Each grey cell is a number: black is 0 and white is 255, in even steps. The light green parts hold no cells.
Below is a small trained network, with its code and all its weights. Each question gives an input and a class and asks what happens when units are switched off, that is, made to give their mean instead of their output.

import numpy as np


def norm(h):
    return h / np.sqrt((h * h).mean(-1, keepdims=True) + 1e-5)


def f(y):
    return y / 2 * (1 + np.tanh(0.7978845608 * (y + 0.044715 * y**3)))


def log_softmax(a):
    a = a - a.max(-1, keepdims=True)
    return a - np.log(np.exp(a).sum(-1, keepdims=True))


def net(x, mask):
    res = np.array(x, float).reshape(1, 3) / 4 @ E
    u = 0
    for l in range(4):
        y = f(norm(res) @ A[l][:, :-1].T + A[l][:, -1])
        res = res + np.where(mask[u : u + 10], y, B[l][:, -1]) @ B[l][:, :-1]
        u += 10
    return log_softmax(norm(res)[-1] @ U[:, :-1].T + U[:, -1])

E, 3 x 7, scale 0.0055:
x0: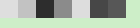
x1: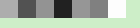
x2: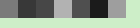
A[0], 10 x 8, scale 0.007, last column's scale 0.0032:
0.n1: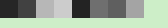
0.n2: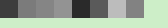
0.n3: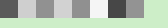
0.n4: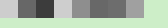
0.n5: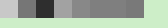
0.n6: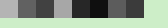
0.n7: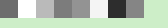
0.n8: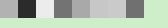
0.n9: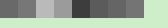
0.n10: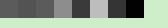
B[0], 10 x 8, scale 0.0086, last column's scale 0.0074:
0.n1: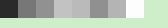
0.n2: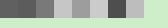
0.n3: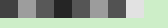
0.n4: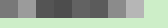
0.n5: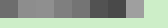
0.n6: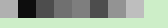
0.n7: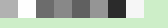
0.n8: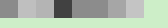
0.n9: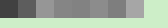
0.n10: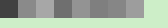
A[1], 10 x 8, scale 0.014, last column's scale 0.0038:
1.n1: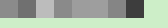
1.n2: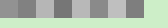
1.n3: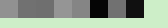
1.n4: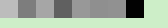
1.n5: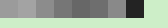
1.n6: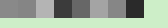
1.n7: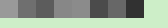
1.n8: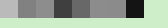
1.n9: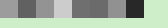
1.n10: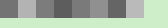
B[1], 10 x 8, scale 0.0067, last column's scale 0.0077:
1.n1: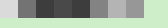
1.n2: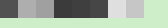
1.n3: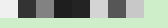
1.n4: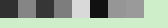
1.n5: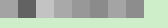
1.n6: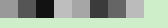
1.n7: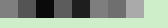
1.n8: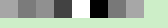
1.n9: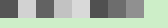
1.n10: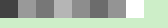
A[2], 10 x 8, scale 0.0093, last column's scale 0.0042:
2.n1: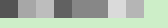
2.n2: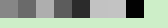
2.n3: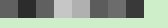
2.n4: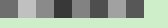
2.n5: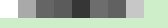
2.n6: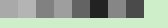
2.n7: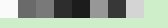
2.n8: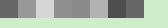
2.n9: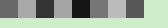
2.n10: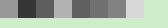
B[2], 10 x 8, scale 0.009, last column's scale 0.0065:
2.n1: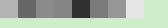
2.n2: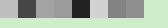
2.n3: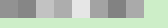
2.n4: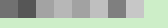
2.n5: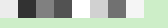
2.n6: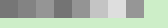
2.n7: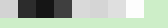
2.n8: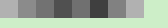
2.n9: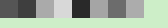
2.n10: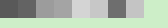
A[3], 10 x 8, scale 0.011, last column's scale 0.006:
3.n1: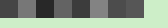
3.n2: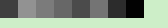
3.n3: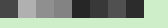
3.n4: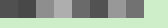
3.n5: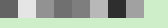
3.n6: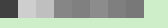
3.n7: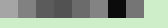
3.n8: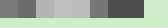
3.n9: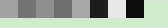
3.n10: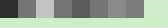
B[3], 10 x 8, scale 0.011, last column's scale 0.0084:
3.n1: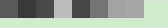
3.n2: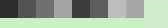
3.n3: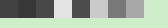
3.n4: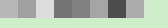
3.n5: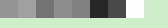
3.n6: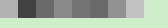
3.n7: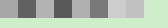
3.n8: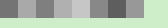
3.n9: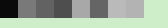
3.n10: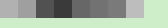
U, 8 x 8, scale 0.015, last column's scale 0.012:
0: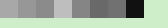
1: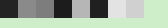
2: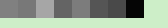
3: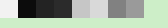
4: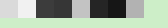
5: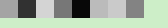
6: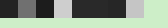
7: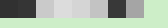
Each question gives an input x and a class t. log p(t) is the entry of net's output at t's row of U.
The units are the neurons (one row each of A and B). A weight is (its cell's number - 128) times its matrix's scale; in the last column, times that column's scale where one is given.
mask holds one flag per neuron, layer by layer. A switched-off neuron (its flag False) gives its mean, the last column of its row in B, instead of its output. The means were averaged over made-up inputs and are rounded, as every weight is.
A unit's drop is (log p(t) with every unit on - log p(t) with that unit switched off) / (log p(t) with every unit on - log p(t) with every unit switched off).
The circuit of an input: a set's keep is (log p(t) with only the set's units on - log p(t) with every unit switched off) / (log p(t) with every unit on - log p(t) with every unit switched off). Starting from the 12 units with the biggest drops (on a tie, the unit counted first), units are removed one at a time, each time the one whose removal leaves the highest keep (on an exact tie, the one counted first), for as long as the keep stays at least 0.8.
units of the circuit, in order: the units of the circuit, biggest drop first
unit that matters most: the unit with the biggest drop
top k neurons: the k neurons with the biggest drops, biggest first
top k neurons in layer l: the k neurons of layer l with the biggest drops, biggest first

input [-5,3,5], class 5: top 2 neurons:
(0.n8 1.n6)
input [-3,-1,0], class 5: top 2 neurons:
(0.n1 0.n7)
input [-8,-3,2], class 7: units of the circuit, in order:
(0.n1)
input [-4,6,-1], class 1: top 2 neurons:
(0.n1 0.n8)
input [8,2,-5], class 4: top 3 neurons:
(0.n6 1.n3 1.n10)
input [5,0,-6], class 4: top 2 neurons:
(1.n3 1.n10)
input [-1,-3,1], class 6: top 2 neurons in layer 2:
(2.n7 2.n5)
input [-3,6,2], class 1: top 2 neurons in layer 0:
(0.n8 0.n1)
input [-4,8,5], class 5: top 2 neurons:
(0.n7 0.n2)
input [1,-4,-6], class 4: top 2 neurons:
(0.n7 0.n1)
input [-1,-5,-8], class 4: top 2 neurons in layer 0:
(0.n7 0.n1)
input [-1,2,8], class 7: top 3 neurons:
(0.n2 0.n7 1.n9)
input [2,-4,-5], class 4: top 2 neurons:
(0.n7 0.n1)
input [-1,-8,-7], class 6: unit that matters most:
1.n10
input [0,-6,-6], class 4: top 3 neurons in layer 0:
(0.n7 0.n1 0.n2)
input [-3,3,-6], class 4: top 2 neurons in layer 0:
(0.n7 0.n6)
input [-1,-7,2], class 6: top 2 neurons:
(0.n3 2.n5)
